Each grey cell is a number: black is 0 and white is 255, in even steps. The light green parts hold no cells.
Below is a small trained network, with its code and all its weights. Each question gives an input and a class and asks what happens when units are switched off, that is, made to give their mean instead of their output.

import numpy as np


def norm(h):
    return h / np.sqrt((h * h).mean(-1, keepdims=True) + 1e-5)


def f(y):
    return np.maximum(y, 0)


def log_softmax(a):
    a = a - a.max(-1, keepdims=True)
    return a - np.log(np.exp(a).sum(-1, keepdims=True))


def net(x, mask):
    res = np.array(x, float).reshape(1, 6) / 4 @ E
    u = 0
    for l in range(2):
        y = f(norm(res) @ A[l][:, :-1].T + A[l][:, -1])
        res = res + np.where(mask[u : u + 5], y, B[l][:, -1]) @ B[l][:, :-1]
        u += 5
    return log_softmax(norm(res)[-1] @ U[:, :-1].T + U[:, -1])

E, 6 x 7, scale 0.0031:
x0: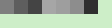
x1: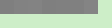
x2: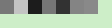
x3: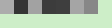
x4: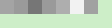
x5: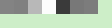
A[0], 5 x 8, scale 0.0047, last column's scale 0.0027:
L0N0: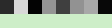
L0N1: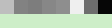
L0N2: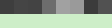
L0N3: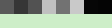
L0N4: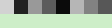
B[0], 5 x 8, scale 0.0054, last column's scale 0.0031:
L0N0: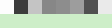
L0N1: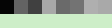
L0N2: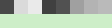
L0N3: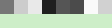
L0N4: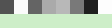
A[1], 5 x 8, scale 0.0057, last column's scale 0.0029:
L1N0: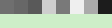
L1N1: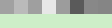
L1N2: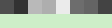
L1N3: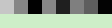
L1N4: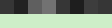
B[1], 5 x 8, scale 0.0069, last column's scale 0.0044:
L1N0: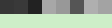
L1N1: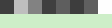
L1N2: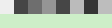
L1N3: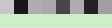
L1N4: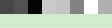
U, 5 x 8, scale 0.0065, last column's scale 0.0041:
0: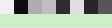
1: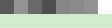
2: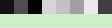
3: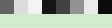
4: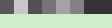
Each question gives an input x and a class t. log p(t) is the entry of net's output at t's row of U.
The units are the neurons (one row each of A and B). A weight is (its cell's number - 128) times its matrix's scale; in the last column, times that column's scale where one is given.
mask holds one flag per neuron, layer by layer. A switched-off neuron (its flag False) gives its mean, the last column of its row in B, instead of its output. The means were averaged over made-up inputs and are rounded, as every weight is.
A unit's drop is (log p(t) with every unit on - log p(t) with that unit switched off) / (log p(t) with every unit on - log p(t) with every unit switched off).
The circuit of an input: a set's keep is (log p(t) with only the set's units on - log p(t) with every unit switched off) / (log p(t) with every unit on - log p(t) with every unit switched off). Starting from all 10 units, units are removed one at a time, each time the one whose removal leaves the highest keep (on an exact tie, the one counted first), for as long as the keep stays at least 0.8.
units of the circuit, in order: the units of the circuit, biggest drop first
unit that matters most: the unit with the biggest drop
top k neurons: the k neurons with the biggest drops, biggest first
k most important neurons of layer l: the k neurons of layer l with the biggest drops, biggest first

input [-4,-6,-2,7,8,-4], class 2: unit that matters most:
L0N1
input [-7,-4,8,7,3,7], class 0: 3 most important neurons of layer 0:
(L0N3, L0N2, L0N0)
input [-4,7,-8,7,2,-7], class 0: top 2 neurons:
(L0N3, L1N2)
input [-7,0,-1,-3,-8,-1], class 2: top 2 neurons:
(L1N4, L0N3)
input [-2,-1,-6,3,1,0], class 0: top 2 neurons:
(L1N2, L0N3)
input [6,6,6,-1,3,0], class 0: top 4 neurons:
(L0N0, L1N1, L0N4, L1N4)
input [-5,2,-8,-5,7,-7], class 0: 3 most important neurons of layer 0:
(L0N3, L0N4, L0N2)
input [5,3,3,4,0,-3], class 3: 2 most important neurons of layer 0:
(L0N2, L0N3)
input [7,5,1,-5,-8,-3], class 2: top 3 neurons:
(L1N4, L0N4, L1N1)
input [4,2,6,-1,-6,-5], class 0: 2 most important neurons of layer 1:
(L1N3, L1N1)
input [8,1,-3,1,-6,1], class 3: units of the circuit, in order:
(L0N3, L0N2)
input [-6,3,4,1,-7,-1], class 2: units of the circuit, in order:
(L1N4, L0N3)
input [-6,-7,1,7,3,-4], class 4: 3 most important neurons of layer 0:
(L0N4, L0N3, L0N2)
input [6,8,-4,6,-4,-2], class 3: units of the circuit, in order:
(L0N2, L0N3)
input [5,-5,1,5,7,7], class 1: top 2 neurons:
(L0N3, L0N4)
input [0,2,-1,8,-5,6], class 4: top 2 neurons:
(L0N4, L0N1)
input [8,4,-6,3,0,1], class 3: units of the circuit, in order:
(L0N3)
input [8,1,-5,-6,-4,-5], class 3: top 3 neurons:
(L0N2, L0N3, L0N0)
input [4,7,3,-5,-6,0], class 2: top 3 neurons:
(L1N4, L0N4, L0N3)
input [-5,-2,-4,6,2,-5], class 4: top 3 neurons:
(L0N4, L0N3, L0N2)
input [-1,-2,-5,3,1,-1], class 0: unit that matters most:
L1N2
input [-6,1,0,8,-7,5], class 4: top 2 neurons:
(L0N4, L0N1)
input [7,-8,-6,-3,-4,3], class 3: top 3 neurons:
(L0N3, L0N2, L0N0)
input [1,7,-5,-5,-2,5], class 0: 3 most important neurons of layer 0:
(L0N4, L0N3, L0N2)
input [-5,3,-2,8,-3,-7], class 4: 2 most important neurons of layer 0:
(L0N4, L0N3)
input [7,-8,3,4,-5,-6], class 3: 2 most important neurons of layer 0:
(L0N2, L0N3)
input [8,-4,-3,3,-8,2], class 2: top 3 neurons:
(L1N4, L1N1, L0N0)
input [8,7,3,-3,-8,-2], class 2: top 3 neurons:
(L1N4, L0N4, L1N1)
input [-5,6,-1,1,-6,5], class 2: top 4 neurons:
(L1N4, L0N3, L0N2, L0N0)
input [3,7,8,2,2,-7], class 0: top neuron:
(L1N3)
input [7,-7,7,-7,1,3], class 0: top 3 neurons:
(L0N0, L1N3, L0N4)
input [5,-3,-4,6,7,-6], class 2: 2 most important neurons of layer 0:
(L0N1, L0N0)
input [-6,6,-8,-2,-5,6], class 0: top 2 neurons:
(L1N2, L0N3)
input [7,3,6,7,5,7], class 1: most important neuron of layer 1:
(L1N2)
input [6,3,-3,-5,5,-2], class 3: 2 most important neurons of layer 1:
(L1N4, L1N0)
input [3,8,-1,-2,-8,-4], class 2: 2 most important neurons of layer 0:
(L0N3, L0N4)
